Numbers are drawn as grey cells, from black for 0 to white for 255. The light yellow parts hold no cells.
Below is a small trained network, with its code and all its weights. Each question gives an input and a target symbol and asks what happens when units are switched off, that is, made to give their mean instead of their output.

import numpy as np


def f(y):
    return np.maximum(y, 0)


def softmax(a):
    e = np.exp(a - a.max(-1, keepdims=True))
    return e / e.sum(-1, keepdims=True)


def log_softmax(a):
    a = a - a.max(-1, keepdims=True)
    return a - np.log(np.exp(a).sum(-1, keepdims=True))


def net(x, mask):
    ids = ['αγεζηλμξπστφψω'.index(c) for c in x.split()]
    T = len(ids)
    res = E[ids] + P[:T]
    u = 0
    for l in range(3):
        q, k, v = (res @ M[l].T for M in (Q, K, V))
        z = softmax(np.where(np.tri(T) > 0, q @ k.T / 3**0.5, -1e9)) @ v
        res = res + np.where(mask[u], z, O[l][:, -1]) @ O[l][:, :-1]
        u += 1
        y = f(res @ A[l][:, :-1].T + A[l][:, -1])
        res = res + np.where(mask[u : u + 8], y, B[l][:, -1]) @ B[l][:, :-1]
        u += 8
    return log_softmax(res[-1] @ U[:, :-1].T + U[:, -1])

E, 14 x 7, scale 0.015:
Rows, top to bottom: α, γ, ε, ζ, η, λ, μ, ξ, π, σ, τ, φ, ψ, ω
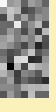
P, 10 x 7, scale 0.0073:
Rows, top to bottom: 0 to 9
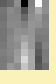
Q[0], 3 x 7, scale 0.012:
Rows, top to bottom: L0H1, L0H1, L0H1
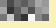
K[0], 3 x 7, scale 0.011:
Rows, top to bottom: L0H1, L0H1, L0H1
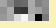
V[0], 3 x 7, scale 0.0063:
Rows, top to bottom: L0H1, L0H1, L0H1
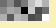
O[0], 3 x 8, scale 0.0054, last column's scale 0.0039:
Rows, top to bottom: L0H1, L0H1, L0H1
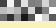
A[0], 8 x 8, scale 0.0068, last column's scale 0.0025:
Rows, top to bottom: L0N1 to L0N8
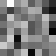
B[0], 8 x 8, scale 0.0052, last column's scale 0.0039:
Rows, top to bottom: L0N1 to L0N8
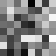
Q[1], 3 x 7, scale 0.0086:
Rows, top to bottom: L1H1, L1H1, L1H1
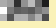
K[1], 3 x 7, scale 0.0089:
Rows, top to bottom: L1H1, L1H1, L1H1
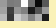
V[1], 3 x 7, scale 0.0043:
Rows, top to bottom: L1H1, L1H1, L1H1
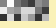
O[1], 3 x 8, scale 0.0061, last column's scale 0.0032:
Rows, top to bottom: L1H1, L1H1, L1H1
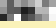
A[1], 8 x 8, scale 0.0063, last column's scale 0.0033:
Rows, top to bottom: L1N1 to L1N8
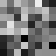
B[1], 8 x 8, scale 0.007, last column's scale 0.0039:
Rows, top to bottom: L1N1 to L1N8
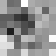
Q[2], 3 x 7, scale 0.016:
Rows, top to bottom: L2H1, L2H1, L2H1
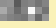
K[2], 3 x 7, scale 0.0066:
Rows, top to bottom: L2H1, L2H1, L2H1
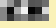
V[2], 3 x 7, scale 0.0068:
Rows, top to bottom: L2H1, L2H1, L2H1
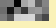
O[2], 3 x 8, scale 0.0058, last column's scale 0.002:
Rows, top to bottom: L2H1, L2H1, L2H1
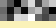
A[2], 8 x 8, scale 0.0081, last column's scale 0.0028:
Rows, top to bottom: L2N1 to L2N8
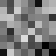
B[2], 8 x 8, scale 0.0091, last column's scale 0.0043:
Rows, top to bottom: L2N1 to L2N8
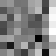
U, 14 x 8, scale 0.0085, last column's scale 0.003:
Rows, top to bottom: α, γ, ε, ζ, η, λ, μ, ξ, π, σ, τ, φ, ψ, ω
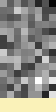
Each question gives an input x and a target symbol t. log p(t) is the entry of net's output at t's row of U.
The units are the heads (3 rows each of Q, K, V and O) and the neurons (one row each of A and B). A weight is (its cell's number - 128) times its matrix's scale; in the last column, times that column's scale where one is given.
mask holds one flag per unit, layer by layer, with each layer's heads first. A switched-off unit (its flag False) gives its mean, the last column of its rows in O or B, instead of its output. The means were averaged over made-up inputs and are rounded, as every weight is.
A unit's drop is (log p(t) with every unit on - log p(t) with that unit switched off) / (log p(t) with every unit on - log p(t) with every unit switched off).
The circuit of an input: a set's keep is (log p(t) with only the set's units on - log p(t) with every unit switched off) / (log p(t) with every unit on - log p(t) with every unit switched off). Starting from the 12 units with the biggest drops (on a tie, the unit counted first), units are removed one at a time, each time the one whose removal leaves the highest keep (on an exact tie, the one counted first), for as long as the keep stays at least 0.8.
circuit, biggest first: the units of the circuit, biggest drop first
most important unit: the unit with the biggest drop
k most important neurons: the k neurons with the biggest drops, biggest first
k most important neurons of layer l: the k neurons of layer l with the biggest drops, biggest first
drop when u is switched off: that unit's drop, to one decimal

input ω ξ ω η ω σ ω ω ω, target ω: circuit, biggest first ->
L2N8, L0H1, L1N8
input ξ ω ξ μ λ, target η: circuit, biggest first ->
L2N6, L1N1, L0N1, L0H1
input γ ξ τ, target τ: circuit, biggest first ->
L2H1, L1N3
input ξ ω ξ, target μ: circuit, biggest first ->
L2H1, L2N5
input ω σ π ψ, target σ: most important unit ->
L0H1
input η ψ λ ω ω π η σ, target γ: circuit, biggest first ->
L2H1, L2N2
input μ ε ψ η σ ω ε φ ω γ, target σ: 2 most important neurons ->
L1N4, L0N6
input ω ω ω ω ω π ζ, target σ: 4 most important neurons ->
L0N1, L1N4, L0N6, L2N4
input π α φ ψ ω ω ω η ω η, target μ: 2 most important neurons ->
L0N8, L2N5
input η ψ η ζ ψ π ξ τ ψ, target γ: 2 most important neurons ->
L0N3, L2N2
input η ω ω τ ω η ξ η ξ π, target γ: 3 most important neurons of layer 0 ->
L0N3, L0N4, L0N8
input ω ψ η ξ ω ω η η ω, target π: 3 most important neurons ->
L1N6, L1N8, L0N6
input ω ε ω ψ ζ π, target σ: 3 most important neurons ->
L0N1, L1N4, L0N4
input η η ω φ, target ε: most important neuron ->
L2N7
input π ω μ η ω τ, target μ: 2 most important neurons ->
L0N8, L2N5
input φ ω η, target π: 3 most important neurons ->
L1N6, L1N8, L2N3
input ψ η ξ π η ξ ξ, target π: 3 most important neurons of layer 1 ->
L1N7, L1N8, L1N6
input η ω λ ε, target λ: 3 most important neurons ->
L2N6, L2N4, L0N1
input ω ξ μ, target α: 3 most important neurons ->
L2N3, L0N7, L0N6
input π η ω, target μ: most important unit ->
L1H1
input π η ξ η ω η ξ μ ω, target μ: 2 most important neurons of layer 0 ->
L0N8, L0N1
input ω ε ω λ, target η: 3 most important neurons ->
L2N6, L1N1, L0N6
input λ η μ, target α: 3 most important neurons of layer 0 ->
L0N7, L0N6, L0N3
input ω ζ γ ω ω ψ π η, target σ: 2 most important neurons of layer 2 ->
L2N4, L2N3
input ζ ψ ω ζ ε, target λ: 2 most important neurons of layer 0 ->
L0N1, L0N5
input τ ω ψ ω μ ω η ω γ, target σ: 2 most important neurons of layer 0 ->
L0N1, L0N6
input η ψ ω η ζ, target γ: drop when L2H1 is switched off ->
0.6
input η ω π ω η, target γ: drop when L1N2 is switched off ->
0.0
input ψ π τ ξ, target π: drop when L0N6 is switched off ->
0.3
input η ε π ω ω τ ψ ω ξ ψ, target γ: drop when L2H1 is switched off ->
0.9
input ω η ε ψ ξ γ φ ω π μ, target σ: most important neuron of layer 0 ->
L0N1
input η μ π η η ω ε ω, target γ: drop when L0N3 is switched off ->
0.2
